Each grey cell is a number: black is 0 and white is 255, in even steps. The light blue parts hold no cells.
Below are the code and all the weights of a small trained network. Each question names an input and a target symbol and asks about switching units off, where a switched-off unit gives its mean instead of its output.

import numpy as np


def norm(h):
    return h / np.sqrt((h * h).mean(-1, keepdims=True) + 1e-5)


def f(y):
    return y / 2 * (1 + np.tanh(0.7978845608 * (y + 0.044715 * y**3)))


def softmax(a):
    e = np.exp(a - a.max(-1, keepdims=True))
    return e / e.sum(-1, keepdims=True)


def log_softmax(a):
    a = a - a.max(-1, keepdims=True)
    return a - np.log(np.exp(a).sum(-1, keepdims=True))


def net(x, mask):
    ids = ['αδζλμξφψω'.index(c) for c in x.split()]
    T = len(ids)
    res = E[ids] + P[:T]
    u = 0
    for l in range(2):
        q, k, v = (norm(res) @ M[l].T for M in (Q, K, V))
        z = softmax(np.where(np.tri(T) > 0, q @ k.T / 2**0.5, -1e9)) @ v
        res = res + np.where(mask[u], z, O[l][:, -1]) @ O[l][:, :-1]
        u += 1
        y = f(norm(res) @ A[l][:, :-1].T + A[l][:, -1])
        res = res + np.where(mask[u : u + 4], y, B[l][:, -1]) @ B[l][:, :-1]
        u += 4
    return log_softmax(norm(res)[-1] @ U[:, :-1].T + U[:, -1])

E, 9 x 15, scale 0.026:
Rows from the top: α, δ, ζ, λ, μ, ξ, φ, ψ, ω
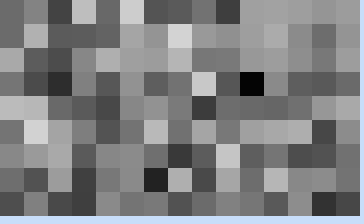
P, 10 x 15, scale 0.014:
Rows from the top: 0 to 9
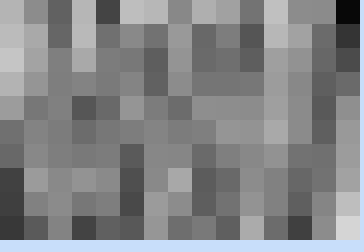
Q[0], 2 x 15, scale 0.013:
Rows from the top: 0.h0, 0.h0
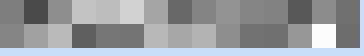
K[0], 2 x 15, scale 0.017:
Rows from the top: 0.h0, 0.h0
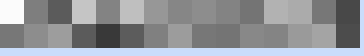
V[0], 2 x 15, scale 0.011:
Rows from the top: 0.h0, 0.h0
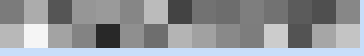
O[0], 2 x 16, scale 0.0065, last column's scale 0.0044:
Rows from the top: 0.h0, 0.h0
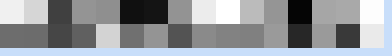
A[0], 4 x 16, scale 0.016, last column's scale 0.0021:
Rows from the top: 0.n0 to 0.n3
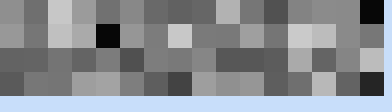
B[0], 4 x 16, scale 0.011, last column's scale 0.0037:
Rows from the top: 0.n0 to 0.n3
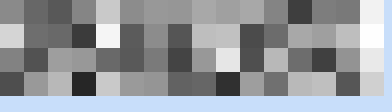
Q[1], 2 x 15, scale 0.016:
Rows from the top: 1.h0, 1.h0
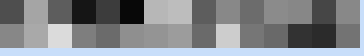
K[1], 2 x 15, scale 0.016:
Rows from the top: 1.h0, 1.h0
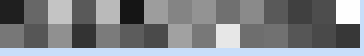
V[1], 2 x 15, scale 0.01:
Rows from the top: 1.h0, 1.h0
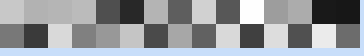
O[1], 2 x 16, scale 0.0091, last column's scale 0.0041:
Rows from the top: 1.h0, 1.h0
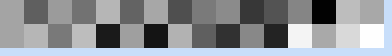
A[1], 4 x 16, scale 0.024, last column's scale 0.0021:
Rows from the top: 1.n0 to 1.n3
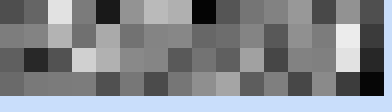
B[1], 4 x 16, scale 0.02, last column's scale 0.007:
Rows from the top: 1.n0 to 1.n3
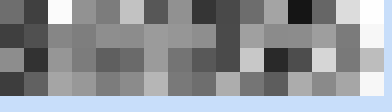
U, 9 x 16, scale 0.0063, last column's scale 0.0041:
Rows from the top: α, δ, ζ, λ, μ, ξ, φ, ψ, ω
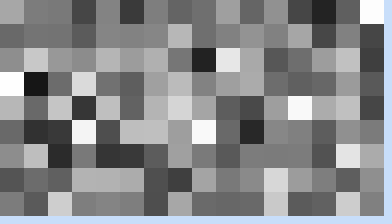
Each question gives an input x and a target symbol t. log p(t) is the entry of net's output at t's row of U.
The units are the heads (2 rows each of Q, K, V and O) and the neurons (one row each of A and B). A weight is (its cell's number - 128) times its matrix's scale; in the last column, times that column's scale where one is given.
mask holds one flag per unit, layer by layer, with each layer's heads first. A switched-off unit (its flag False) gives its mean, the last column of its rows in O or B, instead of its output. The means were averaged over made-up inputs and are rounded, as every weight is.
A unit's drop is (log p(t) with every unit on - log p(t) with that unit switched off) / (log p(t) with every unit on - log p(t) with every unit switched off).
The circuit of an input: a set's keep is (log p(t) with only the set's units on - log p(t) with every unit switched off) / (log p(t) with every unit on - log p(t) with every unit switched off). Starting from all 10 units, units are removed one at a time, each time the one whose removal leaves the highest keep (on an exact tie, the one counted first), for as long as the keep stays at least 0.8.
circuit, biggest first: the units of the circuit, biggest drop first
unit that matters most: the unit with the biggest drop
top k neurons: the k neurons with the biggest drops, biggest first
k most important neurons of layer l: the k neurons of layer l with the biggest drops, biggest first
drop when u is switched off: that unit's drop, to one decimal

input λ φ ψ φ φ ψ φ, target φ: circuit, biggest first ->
(1.h0)
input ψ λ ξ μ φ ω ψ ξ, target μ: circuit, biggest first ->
(0.n1; 0.h0)
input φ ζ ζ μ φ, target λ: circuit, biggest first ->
(0.n0; 1.h0; 1.n2)
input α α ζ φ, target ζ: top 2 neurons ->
(0.n0; 1.n0)
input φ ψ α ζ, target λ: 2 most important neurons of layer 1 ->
(1.n0; 1.n1)
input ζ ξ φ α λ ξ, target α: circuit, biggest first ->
(0.h0; 1.h0)
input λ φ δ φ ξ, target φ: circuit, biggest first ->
(1.n0; 1.h0; 1.n3)
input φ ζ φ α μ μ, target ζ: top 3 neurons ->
(1.n3; 1.n1; 1.n0)
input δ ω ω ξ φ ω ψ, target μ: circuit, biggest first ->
(0.h0; 0.n1)
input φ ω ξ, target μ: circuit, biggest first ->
(0.h0; 0.n1)
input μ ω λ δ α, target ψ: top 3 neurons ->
(0.n3; 1.n0; 0.n2)
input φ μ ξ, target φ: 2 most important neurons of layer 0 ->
(0.n3; 0.n1)
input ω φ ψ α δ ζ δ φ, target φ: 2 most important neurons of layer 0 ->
(0.n0; 0.n3)
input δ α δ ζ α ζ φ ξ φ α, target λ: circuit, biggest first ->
(1.n2)
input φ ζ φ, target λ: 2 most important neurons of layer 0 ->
(0.n0; 0.n3)
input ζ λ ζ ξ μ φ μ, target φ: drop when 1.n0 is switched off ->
0.2
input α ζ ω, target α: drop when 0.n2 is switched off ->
-0.1
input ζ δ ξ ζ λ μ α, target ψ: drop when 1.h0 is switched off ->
1.6
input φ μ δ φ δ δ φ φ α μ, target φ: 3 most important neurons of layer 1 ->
(1.n0; 1.n2; 1.n3)
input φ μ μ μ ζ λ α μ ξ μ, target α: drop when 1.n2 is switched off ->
0.0
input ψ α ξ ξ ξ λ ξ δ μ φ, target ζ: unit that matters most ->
0.h0
